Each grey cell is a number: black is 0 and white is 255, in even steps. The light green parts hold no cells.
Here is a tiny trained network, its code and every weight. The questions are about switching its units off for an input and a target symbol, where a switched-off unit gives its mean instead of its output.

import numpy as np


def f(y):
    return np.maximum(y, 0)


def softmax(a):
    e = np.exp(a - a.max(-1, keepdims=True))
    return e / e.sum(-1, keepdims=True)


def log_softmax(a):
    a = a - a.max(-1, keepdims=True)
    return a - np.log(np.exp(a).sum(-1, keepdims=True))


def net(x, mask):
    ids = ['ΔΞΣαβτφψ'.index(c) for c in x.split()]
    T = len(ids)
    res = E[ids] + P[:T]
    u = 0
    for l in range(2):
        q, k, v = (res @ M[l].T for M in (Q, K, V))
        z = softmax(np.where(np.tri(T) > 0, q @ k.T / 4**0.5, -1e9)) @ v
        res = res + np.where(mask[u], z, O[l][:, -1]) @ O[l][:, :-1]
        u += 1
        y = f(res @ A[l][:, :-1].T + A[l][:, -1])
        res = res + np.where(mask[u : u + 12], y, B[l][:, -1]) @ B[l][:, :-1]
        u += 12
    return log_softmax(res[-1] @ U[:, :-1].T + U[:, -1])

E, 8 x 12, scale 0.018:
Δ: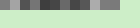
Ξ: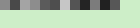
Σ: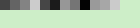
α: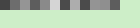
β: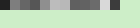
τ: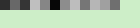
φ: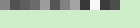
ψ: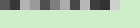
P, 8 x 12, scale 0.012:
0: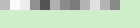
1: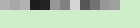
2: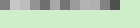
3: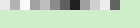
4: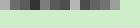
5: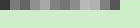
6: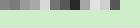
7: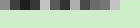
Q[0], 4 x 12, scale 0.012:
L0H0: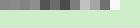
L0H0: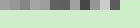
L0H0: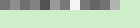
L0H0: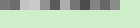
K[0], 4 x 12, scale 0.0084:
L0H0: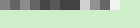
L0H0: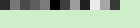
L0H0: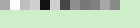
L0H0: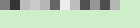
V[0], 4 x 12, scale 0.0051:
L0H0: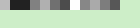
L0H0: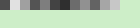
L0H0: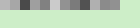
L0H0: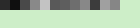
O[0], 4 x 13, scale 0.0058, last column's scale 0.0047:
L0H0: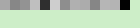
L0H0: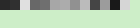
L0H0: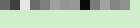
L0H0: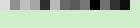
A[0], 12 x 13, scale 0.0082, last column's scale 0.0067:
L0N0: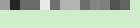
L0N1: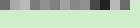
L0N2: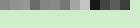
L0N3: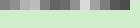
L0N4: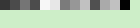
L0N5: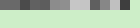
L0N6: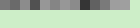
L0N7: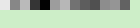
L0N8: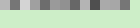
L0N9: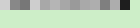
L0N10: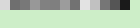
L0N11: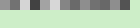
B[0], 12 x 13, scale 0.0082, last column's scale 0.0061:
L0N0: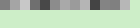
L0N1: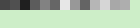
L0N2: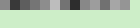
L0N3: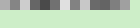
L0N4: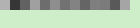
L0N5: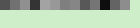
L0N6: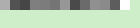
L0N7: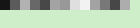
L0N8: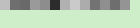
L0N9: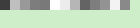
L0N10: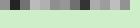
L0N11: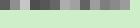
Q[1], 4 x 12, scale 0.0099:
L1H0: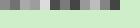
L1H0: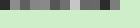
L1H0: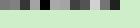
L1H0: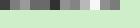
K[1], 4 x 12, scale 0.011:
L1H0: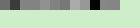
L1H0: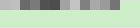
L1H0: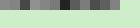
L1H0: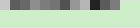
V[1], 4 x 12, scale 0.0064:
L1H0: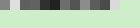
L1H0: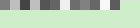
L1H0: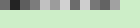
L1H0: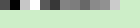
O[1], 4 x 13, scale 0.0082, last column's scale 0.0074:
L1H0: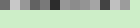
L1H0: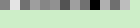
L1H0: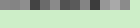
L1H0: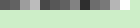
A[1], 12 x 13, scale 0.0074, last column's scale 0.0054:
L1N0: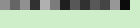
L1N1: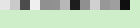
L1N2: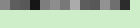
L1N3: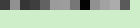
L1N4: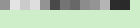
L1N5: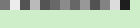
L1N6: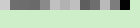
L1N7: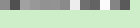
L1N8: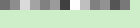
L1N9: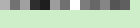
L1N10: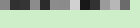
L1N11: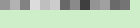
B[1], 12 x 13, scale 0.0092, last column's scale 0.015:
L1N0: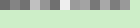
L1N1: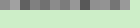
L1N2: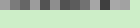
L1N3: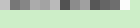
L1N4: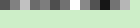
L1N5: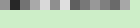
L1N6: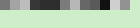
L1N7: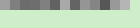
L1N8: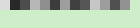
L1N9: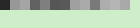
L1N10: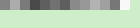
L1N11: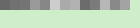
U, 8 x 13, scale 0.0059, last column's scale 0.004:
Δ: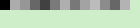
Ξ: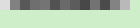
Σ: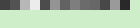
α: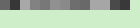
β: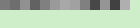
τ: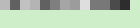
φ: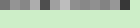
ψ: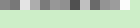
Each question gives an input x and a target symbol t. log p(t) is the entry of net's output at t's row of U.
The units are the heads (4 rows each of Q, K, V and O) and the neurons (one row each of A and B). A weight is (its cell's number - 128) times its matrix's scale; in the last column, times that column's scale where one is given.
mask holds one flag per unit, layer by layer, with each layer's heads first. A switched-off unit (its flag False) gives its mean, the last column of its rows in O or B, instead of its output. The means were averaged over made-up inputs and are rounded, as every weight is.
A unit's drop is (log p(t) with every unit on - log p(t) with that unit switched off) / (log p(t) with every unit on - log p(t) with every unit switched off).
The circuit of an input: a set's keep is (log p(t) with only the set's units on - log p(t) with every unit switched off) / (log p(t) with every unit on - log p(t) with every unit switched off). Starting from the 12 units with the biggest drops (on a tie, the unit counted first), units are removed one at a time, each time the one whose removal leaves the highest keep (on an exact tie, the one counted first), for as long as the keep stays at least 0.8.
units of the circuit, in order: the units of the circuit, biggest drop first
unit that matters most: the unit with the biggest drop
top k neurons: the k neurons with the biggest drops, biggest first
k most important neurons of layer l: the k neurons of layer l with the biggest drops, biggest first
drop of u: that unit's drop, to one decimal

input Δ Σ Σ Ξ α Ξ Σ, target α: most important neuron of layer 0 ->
L0N4
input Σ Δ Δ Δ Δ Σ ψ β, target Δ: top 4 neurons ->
L1N9, L0N7, L1N10, L1N3
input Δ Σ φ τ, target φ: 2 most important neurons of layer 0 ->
L0N9, L0N10
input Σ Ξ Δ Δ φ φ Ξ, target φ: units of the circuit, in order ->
L0H0, L0N9, L1N1
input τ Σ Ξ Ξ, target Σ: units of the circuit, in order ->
L1H0, L0H0, L1N4
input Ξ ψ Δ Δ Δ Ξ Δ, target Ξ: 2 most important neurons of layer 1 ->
L1N1, L1N9
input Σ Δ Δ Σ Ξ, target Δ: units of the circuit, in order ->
L0N7, L1N9, L0N0
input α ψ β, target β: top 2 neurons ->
L0N1, L1N11
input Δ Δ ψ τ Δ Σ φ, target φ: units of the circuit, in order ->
L0H0, L0N9, L1N11
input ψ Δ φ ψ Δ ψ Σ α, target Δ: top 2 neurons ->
L1N9, L0N0
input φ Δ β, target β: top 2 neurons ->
L1N11, L0N7
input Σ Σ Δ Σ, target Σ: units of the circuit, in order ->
L1N4, L1H0
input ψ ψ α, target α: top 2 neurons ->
L0N1, L1N8
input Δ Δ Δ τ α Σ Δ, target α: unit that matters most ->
L0N4
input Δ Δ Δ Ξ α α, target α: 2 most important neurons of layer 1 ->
L1N8, L1N4
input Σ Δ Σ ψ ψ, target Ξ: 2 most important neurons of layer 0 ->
L0N1, L0N6
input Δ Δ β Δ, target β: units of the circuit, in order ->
L1H0, L1N11
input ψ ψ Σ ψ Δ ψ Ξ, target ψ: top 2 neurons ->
L1N0, L0N1
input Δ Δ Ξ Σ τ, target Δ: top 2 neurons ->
L0N0, L1N9
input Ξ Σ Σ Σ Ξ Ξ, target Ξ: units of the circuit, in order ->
L0H0
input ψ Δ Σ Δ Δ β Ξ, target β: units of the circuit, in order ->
L1H0, L1N11, L0H0
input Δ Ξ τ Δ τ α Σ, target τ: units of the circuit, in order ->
L0H0, L0N8
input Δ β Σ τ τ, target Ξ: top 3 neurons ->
L0N3, L1N8, L1N7
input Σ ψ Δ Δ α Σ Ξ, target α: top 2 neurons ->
L0N4, L0N1
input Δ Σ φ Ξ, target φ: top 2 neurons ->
L0N9, L1N11
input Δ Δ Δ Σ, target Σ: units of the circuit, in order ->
L0H0, L1H0
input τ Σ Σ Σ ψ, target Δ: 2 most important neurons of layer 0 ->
L0N7, L0N8
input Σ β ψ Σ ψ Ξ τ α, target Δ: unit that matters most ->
L1N10
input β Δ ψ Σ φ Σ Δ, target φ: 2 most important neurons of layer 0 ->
L0N1, L0N9
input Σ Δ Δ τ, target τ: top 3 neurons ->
L0N3, L1N4, L1N8
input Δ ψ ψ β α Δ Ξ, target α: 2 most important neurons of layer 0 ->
L0N1, L0N4
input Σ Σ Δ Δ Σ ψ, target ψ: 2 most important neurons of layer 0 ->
L0N2, L0N3
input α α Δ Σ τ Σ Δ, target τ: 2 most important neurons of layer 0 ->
L0N8, L0N7
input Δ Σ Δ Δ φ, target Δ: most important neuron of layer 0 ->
L0N0
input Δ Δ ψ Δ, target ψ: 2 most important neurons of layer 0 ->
L0N1, L0N2
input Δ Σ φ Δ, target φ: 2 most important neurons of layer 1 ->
L1N11, L1N1
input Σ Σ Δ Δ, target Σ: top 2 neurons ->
L1N4, L1N10
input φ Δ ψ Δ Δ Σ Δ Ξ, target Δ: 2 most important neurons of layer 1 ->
L1N3, L1N9
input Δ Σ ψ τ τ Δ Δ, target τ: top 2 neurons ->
L0N1, L0N7
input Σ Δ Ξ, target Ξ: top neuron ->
L0N7
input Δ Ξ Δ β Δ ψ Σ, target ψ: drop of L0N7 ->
0.0
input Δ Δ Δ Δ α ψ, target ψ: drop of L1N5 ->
0.1
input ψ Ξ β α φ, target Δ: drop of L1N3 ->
0.4
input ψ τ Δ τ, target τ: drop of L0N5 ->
-0.1
